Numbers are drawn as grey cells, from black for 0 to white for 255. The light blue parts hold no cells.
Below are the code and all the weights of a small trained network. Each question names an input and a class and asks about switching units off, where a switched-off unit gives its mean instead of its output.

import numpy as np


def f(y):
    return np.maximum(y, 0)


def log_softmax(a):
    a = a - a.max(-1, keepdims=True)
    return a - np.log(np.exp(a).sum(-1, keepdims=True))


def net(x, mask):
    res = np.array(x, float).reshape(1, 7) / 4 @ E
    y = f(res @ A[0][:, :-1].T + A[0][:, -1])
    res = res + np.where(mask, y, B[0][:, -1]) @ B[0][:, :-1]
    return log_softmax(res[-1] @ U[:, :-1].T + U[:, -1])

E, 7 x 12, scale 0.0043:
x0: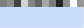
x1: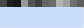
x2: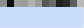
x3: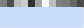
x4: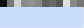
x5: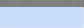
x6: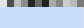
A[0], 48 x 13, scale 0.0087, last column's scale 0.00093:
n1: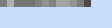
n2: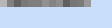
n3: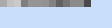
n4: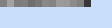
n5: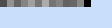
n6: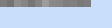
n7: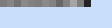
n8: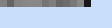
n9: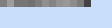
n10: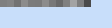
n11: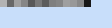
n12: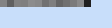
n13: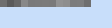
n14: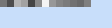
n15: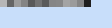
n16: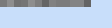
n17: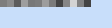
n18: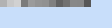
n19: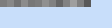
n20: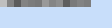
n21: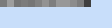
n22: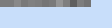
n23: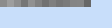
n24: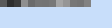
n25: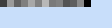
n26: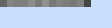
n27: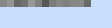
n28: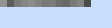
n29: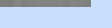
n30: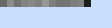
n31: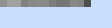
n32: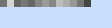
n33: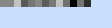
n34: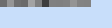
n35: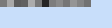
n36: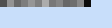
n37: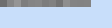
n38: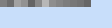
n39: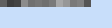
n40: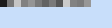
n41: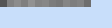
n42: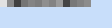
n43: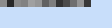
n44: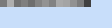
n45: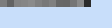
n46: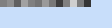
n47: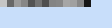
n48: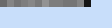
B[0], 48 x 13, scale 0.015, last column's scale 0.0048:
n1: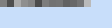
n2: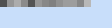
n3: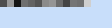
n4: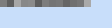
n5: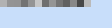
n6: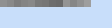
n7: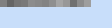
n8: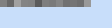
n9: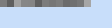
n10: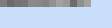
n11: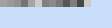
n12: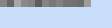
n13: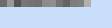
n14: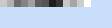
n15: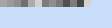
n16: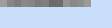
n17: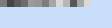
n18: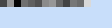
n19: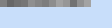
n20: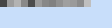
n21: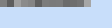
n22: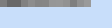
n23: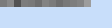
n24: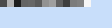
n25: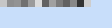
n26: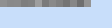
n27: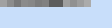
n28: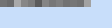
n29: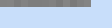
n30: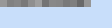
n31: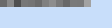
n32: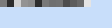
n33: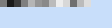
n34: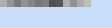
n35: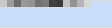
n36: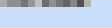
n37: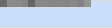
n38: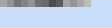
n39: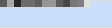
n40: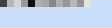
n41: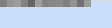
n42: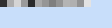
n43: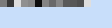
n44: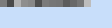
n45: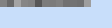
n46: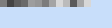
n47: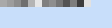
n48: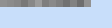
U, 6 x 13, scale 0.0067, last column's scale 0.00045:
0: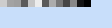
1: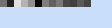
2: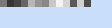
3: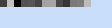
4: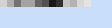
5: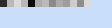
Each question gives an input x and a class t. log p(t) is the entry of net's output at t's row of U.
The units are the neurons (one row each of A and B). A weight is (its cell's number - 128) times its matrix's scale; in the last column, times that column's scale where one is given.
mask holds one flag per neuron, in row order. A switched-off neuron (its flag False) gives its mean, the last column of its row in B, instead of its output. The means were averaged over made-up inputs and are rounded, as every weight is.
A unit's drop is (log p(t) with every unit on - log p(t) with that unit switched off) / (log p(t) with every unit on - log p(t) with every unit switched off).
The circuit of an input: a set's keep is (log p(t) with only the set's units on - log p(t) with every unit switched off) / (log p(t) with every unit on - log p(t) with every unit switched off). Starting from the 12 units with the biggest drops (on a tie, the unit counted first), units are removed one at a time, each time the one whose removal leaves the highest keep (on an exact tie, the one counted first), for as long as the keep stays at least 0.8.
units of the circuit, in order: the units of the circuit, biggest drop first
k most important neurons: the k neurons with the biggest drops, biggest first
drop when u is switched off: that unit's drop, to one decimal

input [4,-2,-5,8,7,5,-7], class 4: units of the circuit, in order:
[n14]
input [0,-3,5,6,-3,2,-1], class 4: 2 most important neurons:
[n14 n32]
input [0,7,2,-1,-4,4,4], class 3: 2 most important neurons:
[n24 n39]
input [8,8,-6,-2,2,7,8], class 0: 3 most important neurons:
[n47 n15 n11]
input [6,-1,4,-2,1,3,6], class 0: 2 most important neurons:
[n47 n33]
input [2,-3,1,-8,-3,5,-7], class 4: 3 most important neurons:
[n35 n34 n47]
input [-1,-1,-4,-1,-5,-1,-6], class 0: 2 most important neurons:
[n25 n40]
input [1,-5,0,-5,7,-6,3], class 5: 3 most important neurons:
[n40 n14 n24]
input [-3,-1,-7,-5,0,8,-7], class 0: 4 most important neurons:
[n25 n5 n36 n43]
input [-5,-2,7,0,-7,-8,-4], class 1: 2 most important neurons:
[n43 n40]
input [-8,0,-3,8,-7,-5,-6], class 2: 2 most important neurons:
[n33 n35]
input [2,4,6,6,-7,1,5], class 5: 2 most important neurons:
[n42 n20]
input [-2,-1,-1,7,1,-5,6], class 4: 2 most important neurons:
[n14 n38]
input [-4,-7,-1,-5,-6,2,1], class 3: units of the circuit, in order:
[n18]
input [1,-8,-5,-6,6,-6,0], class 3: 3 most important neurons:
[n18 n3 n14]
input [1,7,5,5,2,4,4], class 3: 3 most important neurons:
[n24 n39 n32]
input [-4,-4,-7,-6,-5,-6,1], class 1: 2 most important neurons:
[n32 n14]
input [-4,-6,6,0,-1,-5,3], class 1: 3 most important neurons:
[n43 n24 n39]
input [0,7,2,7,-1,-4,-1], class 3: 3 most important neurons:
[n24 n39 n35]
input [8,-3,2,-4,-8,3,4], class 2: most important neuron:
[n46]
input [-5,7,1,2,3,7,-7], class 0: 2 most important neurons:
[n25 n5]
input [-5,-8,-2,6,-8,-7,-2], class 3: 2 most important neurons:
[n18 n3]
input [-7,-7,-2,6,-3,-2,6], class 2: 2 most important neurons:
[n33 n24]
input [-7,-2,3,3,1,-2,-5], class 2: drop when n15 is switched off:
0.1
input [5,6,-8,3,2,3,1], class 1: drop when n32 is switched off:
0.2
